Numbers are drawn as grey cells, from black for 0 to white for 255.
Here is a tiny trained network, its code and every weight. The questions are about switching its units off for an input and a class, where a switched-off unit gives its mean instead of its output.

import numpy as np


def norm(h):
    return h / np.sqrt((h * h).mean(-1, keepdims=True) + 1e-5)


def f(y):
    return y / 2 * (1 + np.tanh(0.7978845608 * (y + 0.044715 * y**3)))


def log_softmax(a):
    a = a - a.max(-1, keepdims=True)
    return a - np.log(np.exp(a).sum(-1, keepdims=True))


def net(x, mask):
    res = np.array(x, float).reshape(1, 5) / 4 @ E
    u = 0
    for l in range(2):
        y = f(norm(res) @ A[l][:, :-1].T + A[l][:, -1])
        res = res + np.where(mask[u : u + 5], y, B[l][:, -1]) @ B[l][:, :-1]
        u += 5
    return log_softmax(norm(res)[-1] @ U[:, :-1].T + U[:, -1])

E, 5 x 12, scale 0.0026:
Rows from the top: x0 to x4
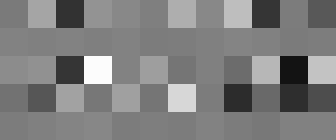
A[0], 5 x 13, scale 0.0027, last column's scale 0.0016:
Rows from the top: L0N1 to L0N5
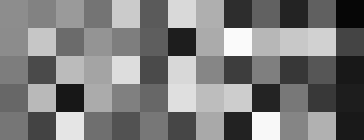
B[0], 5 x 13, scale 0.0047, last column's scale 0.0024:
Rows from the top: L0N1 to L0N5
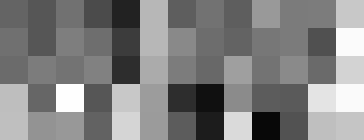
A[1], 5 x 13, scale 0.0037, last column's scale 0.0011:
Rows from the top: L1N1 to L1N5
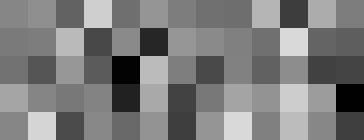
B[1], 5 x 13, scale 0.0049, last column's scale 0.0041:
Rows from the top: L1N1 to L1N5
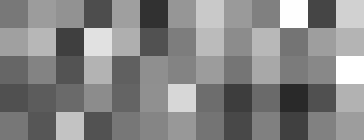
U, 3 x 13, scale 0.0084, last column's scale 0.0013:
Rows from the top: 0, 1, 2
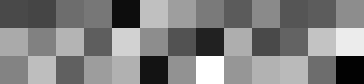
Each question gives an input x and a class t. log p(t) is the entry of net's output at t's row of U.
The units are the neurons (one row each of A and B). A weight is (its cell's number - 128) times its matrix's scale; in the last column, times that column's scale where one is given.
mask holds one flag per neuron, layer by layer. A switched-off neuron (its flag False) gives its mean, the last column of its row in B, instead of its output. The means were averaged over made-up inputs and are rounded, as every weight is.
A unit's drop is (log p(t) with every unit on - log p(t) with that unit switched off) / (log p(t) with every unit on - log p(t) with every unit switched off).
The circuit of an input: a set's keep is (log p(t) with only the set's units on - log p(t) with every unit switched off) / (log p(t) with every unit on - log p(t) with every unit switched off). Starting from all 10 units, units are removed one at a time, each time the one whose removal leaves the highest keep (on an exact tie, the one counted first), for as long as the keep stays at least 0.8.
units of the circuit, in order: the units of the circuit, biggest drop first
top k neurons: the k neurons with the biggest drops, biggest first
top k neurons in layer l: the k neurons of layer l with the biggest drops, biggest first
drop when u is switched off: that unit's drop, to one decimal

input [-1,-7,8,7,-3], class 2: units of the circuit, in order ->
[L1N1]
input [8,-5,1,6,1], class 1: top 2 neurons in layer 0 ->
[L0N4, L0N2]
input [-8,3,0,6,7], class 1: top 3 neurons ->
[L0N5, L0N2, L1N4]
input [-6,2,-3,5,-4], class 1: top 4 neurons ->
[L0N5, L0N2, L1N4, L1N5]
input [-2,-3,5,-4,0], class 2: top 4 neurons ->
[L1N1, L0N3, L0N1, L0N4]
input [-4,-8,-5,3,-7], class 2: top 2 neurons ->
[L0N4, L1N2]
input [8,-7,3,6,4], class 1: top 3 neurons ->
[L0N4, L0N2, L1N4]
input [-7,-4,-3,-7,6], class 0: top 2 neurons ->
[L0N2, L0N4]
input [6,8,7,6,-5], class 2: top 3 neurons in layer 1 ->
[L1N1, L1N4, L1N5]
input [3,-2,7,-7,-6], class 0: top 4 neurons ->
[L0N2, L1N4, L1N5, L1N2]
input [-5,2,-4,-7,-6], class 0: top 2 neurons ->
[L0N4, L0N2]
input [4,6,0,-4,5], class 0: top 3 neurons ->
[L0N2, L0N5, L1N4]
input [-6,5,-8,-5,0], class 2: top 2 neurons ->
[L0N4, L1N2]
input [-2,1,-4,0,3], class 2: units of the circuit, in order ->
[L1N2]
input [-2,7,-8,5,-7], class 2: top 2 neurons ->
[L1N2, L0N2]
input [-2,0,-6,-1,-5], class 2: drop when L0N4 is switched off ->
0.1
